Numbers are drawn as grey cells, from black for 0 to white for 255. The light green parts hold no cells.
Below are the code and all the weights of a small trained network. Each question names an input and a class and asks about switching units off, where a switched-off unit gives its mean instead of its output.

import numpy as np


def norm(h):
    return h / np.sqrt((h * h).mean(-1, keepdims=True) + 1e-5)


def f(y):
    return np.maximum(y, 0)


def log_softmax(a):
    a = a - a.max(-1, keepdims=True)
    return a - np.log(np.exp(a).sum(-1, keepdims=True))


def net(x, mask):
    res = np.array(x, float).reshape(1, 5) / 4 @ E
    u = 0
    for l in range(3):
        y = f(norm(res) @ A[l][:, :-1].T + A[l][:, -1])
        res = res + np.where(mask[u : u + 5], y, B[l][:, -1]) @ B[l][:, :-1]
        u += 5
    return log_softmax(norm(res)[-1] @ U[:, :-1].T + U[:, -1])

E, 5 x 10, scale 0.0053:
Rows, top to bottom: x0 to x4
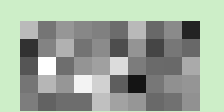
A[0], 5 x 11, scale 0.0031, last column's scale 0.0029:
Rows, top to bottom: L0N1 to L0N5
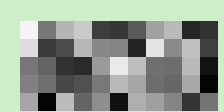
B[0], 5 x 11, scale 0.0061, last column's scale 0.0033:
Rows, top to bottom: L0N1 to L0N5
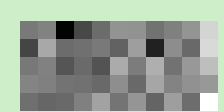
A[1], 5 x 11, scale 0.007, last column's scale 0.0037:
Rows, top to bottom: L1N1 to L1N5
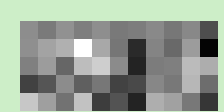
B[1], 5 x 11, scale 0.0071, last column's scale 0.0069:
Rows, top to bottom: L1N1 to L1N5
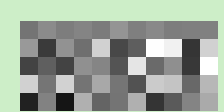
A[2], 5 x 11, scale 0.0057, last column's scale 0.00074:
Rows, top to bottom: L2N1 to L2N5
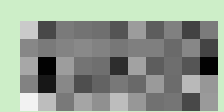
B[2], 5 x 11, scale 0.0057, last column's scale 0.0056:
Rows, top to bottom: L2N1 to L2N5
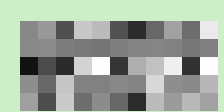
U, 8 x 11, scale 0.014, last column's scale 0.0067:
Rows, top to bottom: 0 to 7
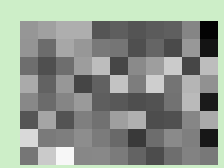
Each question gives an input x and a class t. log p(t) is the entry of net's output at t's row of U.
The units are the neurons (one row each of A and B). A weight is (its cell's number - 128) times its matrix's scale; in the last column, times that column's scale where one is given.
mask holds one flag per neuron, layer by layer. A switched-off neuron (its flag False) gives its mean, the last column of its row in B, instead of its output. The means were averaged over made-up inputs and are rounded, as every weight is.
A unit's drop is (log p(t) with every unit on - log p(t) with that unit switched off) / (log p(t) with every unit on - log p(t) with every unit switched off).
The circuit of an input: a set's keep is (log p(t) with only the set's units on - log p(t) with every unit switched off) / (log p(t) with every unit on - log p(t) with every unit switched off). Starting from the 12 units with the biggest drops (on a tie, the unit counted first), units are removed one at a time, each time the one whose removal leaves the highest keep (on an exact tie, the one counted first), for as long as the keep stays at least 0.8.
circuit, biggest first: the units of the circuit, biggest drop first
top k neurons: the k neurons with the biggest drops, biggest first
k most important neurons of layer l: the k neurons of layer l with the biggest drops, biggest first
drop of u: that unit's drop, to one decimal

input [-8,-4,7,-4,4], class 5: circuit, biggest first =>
(L1N2)
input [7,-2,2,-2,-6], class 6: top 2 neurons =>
(L1N3; L1N2)
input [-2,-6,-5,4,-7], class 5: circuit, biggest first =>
(L1N5; L0N1; L1N2)
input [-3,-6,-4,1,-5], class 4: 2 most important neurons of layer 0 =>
(L0N2; L0N1)
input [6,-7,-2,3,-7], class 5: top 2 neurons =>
(L1N5; L1N2)
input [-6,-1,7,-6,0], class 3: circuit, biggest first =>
(L1N3; L2N3)
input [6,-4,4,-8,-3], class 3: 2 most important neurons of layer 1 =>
(L1N3; L1N2)
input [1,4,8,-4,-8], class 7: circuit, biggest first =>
(L1N3; L2N3)
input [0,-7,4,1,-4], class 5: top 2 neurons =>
(L1N5; L2N3)
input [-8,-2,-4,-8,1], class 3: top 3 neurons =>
(L1N3; L1N2; L0N3)
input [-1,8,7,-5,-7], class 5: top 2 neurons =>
(L1N4; L1N2)
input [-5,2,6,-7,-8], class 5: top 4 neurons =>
(L1N2; L1N4; L2N5; L2N4)
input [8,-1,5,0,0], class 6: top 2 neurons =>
(L1N3; L2N3)
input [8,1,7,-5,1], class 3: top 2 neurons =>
(L1N3; L2N5)
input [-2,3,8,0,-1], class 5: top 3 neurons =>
(L2N3; L1N4; L2N1)
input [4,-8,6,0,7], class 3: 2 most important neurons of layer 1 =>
(L1N5; L1N2)
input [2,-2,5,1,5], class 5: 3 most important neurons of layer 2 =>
(L2N3; L2N1; L2N4)
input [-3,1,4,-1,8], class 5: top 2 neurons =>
(L1N2; L2N3)
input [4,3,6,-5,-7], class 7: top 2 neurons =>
(L1N3; L2N3)
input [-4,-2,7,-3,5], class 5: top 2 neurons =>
(L1N2; L1N4)
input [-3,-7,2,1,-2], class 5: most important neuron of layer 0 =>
(L0N2)
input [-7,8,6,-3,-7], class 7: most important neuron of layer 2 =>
(L2N3)
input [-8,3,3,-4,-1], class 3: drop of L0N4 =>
0.0
